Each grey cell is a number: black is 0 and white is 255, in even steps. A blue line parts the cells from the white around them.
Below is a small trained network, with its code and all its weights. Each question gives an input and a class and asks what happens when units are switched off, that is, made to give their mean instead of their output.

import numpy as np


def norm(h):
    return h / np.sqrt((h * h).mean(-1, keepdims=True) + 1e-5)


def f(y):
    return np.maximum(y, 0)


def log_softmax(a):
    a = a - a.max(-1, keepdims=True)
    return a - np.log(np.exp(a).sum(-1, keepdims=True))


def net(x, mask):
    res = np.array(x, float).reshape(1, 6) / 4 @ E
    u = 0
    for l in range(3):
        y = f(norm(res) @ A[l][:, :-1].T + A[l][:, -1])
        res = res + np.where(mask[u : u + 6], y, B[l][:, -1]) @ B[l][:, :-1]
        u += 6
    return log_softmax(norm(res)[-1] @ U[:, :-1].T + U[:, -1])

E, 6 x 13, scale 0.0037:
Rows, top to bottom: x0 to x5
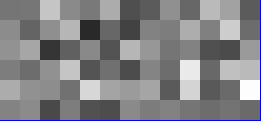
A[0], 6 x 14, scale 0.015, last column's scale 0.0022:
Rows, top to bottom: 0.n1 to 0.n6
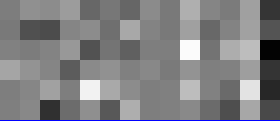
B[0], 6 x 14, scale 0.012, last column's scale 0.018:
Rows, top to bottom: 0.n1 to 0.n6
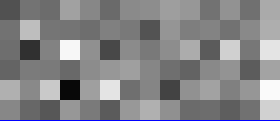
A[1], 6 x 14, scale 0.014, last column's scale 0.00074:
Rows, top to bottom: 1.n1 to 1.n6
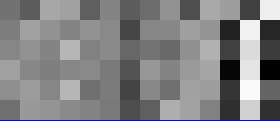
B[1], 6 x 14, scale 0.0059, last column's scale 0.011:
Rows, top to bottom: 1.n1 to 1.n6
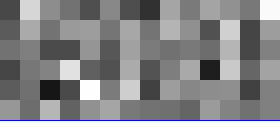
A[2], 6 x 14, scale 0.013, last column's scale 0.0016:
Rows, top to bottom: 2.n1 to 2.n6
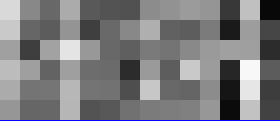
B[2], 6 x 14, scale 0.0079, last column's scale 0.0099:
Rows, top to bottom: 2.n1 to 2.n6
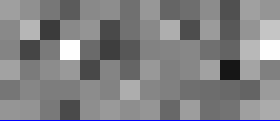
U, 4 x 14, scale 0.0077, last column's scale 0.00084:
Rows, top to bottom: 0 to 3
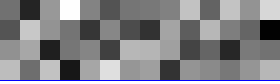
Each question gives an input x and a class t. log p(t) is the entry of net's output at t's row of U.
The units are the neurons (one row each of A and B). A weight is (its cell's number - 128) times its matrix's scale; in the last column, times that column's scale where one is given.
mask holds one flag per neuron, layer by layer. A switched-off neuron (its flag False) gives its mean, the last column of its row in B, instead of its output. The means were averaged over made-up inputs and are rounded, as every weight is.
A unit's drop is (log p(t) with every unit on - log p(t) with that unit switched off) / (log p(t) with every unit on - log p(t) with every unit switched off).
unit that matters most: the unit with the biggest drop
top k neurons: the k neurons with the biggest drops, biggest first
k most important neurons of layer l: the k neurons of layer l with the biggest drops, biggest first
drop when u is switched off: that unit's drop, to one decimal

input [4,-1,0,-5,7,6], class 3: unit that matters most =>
0.n5
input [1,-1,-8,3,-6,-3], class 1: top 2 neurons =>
[0.n3, 0.n5]
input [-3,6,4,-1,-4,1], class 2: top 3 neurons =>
[0.n5, 0.n3, 0.n4]
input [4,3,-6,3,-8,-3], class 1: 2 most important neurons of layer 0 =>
[0.n3, 0.n5]
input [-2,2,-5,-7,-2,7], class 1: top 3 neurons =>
[0.n5, 0.n3, 0.n6]
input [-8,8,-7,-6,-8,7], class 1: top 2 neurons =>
[0.n3, 0.n5]
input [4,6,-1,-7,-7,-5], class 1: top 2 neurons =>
[0.n5, 0.n3]
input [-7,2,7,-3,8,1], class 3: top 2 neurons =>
[0.n5, 2.n3]
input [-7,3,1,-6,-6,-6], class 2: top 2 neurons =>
[0.n5, 0.n3]
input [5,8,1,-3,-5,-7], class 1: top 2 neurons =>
[0.n3, 0.n5]
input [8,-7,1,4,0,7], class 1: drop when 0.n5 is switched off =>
0.7
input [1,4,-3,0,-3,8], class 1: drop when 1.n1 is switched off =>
0.6
